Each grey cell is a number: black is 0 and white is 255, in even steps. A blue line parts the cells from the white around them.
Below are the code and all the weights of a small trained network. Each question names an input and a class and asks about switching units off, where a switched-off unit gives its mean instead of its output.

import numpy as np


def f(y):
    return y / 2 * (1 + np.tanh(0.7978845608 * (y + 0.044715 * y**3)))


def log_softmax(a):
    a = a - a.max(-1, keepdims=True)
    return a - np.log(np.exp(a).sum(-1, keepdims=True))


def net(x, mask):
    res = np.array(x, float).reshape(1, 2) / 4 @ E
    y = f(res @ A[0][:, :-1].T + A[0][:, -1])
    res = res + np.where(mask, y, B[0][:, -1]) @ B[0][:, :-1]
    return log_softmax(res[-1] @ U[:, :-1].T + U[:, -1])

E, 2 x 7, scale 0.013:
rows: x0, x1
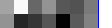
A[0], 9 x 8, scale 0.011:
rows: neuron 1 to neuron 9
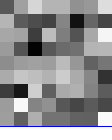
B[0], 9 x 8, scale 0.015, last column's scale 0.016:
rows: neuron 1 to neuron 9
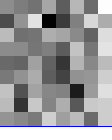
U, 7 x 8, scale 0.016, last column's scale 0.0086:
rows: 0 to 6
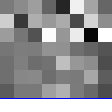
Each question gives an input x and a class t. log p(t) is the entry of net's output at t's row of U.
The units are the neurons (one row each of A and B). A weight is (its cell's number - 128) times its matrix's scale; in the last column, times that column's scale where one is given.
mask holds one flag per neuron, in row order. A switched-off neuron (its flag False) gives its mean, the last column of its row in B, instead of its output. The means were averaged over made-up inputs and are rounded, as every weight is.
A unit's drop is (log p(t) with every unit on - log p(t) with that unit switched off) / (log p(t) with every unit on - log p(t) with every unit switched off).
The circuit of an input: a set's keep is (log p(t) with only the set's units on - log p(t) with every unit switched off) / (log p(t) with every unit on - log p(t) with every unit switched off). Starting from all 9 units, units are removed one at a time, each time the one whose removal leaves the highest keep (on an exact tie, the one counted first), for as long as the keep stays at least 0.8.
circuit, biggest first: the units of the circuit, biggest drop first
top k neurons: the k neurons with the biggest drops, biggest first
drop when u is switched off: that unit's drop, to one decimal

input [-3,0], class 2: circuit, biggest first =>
(neuron 2)
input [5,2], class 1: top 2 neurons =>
(neuron 8; neuron 1)
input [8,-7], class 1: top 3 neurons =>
(neuron 8; neuron 4; neuron 3)
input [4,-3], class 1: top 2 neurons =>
(neuron 8; neuron 4)
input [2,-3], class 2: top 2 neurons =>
(neuron 2; neuron 7)
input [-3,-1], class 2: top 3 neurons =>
(neuron 8; neuron 2; neuron 6)
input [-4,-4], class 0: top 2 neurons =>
(neuron 8; neuron 3)
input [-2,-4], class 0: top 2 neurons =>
(neuron 3; neuron 6)
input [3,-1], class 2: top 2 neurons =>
(neuron 7; neuron 2)
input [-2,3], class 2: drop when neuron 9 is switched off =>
0.1
